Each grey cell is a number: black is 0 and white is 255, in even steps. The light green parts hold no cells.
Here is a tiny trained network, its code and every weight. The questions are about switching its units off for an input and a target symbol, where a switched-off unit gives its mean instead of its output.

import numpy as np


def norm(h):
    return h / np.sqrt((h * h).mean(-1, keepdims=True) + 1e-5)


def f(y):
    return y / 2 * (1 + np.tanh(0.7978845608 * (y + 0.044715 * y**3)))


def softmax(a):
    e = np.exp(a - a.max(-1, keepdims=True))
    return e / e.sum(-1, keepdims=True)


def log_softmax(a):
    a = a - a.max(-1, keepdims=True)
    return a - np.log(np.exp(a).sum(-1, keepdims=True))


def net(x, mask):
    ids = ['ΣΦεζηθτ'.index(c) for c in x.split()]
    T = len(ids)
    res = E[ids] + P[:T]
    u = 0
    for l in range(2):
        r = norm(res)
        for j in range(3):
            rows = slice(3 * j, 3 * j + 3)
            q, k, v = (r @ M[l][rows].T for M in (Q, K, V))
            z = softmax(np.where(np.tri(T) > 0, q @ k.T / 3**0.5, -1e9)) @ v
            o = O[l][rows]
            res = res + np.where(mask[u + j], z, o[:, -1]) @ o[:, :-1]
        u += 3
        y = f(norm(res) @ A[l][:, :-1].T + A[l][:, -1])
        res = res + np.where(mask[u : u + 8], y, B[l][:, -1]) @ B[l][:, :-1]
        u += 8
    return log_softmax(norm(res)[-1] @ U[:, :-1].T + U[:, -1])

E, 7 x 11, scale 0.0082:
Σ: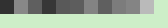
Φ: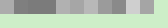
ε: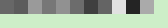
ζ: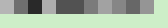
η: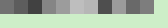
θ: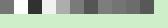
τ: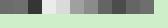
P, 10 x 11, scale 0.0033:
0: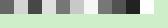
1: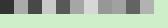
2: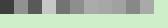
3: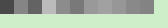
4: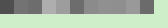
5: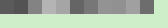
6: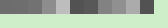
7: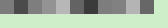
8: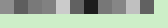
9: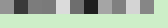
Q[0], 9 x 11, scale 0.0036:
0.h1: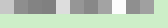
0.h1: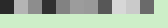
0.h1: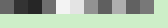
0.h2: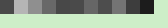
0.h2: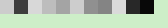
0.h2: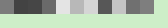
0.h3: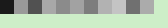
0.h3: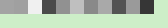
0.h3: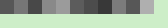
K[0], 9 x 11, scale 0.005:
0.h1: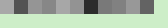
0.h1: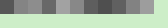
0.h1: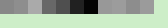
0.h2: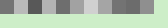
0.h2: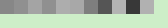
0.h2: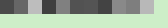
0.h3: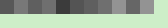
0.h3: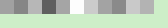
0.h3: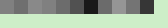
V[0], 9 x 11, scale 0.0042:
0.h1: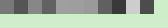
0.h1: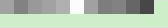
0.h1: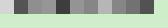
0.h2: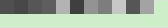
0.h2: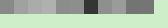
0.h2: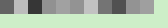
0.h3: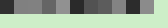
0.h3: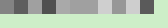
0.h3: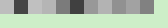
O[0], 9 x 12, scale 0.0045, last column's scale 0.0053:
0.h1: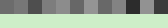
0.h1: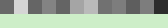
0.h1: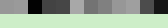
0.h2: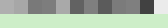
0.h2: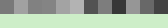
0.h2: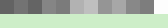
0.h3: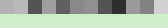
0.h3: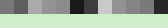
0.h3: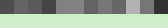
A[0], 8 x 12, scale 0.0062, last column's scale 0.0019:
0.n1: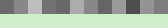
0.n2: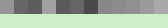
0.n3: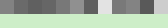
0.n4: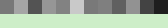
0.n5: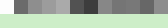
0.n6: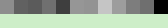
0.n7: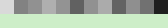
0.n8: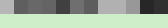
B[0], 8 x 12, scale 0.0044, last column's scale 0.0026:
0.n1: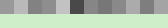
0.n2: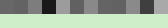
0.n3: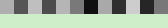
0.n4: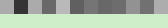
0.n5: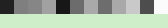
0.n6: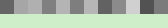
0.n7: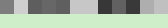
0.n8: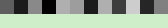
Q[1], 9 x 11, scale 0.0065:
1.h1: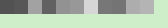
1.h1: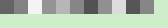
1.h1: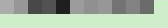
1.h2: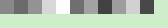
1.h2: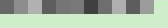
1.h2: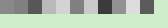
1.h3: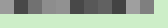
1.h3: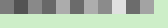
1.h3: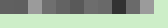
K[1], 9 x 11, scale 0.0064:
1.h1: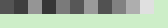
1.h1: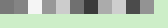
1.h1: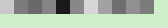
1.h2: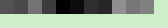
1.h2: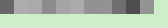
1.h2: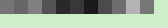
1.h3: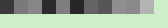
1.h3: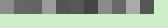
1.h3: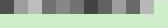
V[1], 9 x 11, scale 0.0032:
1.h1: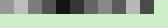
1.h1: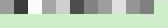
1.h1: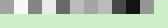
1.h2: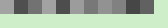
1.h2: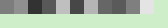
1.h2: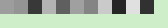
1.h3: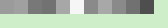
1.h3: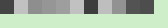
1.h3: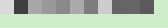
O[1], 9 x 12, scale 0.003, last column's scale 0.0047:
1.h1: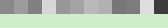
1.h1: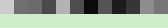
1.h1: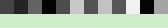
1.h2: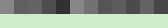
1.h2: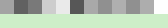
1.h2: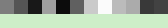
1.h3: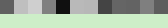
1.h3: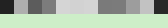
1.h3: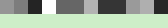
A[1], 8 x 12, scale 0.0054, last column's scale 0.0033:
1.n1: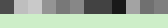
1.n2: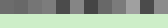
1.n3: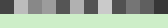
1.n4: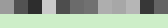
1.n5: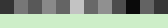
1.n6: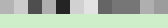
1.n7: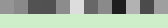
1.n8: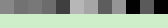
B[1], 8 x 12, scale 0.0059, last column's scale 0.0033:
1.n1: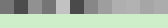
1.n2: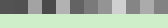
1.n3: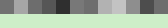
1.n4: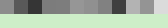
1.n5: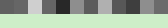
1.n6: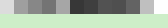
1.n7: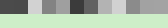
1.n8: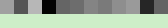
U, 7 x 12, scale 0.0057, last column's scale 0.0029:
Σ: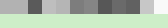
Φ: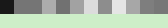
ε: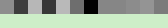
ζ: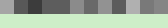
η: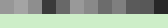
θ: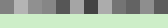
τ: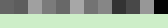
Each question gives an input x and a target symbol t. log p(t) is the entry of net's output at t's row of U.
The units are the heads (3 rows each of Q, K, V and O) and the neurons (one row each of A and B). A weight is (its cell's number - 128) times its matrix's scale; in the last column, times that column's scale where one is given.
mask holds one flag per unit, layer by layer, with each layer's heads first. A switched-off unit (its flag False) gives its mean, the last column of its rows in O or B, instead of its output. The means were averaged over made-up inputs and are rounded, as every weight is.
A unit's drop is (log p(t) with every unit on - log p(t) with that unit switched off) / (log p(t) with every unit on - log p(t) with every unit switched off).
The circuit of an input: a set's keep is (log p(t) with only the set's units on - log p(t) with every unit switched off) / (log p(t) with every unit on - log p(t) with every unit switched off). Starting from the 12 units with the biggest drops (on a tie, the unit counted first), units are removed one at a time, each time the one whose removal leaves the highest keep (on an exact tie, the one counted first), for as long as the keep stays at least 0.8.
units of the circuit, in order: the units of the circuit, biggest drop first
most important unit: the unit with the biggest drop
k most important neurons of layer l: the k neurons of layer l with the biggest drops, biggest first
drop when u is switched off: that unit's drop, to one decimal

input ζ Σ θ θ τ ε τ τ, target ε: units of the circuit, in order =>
[0.h2 1.h1 1.n7]
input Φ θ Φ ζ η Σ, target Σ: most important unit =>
1.n6
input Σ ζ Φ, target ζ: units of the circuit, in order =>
[1.h2 0.h1 0.h3 1.n4]
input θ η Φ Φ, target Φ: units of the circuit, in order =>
[0.h3 0.h1 1.n6]
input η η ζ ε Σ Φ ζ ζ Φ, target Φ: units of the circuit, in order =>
[0.n5 1.n6]
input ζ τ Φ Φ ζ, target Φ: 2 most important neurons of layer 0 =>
[0.n8 0.n6]
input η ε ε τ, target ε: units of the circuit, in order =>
[1.n7 1.h1 1.h2]
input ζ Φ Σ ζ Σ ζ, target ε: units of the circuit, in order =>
[0.h1 0.n8]
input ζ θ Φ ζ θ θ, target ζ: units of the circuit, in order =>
[1.h2 1.n4 1.h1]
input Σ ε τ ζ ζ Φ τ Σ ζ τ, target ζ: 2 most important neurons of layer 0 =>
[0.n5 0.n3]
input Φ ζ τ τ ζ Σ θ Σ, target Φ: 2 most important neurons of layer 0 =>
[0.n4 0.n3]
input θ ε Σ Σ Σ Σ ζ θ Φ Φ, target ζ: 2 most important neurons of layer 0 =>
[0.n5 0.n8]
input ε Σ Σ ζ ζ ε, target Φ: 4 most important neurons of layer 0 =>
[0.n5 0.n8 0.n4 0.n3]
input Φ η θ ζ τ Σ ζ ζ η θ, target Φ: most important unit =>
0.h3
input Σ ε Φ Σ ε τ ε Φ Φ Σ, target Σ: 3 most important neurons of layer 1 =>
[1.n7 1.n2 1.n1]
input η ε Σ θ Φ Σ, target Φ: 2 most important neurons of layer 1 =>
[1.n6 1.n4]
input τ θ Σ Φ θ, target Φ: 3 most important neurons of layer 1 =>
[1.n7 1.n3 1.n1]
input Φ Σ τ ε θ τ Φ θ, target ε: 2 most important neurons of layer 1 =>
[1.n7 1.n1]
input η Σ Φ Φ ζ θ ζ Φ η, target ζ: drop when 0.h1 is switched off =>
0.1
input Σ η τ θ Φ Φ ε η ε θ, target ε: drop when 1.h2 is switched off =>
0.3
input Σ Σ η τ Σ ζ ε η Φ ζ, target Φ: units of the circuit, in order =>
[0.n5]
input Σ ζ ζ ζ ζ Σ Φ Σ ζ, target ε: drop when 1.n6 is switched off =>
-0.1
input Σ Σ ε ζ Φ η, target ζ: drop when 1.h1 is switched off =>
0.0
